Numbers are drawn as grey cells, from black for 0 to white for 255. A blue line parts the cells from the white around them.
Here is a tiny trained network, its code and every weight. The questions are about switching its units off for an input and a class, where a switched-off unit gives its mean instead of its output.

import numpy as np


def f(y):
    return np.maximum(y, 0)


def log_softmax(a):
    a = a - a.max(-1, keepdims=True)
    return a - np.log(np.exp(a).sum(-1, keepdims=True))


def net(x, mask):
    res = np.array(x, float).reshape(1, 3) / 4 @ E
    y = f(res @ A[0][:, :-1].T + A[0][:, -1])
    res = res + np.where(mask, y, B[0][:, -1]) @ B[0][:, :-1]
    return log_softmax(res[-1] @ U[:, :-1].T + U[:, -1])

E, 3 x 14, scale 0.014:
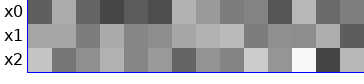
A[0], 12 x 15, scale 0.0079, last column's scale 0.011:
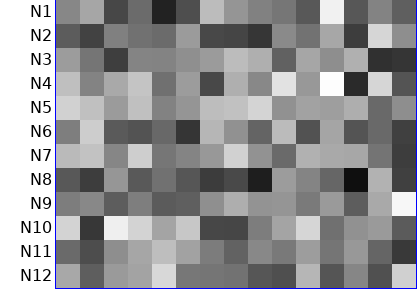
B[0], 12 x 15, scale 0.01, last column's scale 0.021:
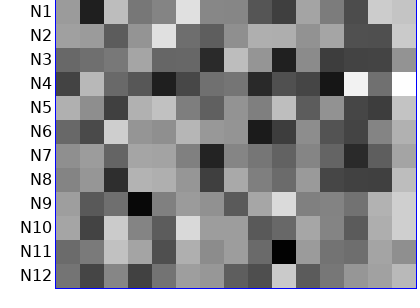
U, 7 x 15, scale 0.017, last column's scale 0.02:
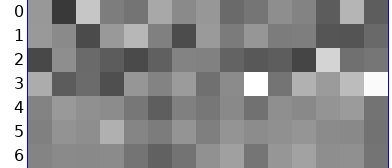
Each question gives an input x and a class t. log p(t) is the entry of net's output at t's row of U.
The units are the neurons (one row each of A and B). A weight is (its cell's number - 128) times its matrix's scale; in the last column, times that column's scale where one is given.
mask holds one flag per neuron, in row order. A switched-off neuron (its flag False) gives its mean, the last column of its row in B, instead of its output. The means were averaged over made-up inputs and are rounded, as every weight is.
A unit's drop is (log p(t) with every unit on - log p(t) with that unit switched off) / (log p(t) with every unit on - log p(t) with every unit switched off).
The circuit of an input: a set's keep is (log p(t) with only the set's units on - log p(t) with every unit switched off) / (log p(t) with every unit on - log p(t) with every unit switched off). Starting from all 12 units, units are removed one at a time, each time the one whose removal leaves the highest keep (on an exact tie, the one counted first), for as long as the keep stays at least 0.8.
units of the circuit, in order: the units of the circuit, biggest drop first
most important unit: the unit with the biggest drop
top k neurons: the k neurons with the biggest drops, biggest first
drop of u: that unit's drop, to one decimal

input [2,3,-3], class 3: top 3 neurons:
N4, N8, N7
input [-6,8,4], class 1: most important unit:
N5
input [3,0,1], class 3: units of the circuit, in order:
N10, N4, N8
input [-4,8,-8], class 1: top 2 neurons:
N4, N5
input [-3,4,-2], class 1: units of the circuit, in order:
N4, N1
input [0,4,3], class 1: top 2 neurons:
N5, N7
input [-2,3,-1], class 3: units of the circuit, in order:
N4, N8, N1
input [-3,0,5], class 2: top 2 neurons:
N4, N1
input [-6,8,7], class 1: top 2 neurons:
N5, N7
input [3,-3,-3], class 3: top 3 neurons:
N4, N10, N1
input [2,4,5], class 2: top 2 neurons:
N4, N2
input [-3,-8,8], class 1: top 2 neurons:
N2, N8
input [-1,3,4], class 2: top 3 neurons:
N4, N2, N8
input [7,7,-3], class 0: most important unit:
N1
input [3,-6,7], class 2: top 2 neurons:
N4, N5
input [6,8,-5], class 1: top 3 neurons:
N4, N5, N10
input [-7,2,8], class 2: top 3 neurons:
N4, N1, N6
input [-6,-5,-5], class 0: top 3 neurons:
N4, N5, N12
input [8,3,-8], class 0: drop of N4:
1.0
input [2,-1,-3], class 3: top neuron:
N4
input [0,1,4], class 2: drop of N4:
1.1
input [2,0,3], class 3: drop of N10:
0.1
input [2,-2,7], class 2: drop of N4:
1.7
